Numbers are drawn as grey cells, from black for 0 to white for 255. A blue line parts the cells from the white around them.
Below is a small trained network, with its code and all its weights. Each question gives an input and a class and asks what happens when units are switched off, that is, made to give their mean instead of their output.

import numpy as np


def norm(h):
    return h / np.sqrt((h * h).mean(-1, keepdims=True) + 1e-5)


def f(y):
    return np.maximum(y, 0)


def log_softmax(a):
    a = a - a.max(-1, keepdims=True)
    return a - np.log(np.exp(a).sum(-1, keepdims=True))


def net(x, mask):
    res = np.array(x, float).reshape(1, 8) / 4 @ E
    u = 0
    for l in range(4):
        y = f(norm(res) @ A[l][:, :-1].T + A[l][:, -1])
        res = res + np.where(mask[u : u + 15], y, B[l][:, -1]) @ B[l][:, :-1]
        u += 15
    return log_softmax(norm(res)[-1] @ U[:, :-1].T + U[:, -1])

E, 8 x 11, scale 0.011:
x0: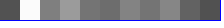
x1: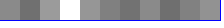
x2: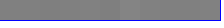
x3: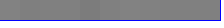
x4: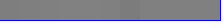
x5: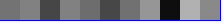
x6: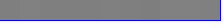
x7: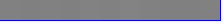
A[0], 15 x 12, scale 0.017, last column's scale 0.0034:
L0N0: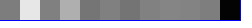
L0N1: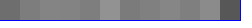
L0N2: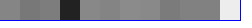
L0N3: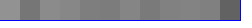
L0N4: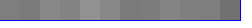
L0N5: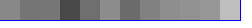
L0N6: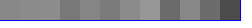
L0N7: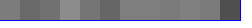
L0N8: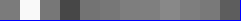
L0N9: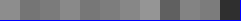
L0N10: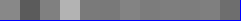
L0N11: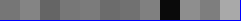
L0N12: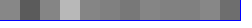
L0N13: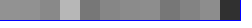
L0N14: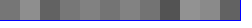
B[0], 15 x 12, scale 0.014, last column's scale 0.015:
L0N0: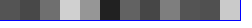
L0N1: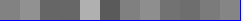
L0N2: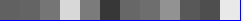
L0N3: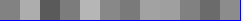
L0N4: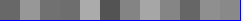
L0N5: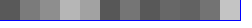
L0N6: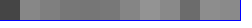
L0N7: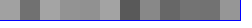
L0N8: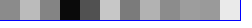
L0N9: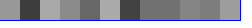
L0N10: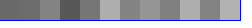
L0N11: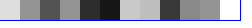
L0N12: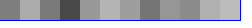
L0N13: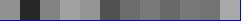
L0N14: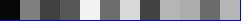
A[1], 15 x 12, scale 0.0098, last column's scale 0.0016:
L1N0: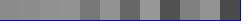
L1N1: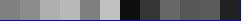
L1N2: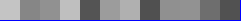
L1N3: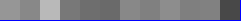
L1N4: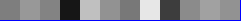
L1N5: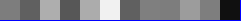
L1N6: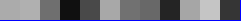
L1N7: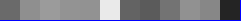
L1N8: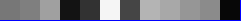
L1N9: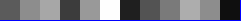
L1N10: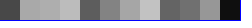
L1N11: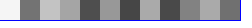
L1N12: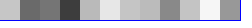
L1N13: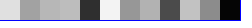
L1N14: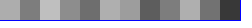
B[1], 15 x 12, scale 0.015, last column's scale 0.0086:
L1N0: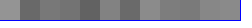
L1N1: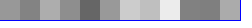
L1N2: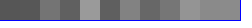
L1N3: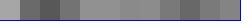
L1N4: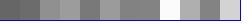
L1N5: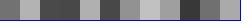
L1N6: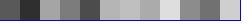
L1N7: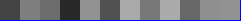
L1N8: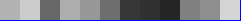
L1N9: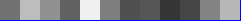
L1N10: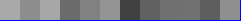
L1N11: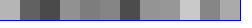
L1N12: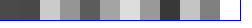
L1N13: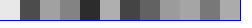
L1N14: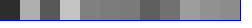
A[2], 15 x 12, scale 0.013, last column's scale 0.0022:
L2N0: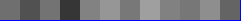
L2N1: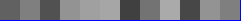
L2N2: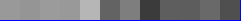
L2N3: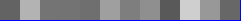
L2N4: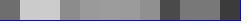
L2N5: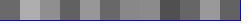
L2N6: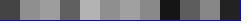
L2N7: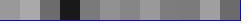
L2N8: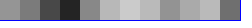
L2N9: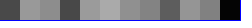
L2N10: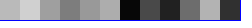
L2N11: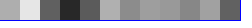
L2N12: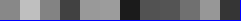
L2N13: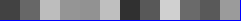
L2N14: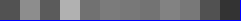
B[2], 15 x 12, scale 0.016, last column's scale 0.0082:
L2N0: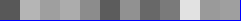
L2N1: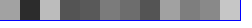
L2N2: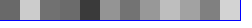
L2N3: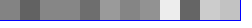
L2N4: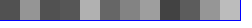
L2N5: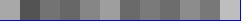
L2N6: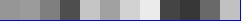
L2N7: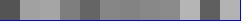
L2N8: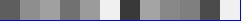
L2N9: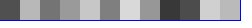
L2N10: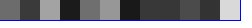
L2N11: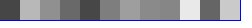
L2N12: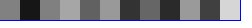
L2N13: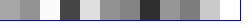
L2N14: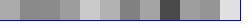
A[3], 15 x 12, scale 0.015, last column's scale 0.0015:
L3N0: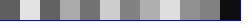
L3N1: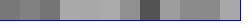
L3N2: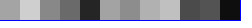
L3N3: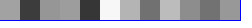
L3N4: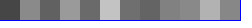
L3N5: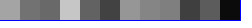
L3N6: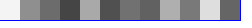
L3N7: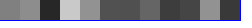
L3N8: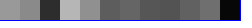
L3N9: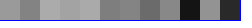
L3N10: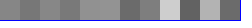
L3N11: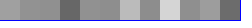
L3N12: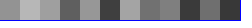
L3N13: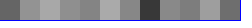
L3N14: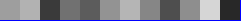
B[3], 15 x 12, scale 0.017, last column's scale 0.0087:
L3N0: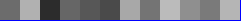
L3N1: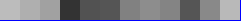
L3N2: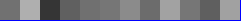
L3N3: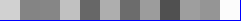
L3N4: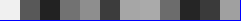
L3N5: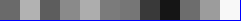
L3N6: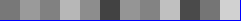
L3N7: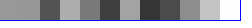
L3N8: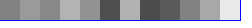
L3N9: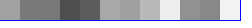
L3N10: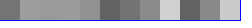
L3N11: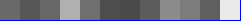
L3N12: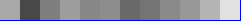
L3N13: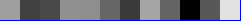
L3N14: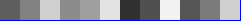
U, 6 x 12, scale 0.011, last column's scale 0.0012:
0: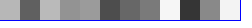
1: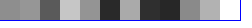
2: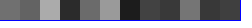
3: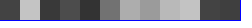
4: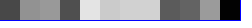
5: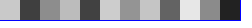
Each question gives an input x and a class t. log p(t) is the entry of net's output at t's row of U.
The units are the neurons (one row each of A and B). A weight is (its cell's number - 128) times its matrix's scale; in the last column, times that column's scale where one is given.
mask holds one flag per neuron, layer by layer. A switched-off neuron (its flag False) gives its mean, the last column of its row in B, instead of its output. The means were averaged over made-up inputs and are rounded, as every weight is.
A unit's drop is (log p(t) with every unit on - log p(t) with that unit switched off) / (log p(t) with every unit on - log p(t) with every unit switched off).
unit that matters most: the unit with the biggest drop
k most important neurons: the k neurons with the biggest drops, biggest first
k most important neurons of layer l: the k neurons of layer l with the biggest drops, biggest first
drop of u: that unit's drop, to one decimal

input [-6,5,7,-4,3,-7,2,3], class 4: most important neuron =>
[L0N11]
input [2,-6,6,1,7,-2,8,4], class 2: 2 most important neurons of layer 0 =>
[L0N8, L0N11]
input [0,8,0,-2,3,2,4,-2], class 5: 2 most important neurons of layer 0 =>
[L0N2, L0N10]
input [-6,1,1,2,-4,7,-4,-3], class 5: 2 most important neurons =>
[L0N0, L0N2]
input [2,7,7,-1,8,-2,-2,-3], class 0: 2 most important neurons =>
[L0N11, L0N0]
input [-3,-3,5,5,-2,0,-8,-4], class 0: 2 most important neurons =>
[L0N11, L2N13]
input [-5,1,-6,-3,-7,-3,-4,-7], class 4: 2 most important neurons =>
[L0N0, L0N11]
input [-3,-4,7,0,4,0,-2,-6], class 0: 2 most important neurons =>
[L0N11, L2N13]
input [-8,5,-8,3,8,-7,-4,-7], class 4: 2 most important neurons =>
[L0N11, L1N12]
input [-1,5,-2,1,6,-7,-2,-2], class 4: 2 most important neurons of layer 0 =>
[L0N11, L0N2]
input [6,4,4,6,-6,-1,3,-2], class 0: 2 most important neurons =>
[L0N11, L0N0]
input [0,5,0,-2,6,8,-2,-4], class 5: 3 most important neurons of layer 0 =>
[L0N2, L0N0, L0N5]
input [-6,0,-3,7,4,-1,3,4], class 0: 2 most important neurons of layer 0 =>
[L0N11, L0N8]
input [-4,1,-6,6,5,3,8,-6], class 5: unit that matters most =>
L0N0
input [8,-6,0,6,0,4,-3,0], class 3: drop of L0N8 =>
1.5
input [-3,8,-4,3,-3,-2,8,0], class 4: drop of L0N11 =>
1.2
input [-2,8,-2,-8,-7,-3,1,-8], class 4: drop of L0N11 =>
1.2
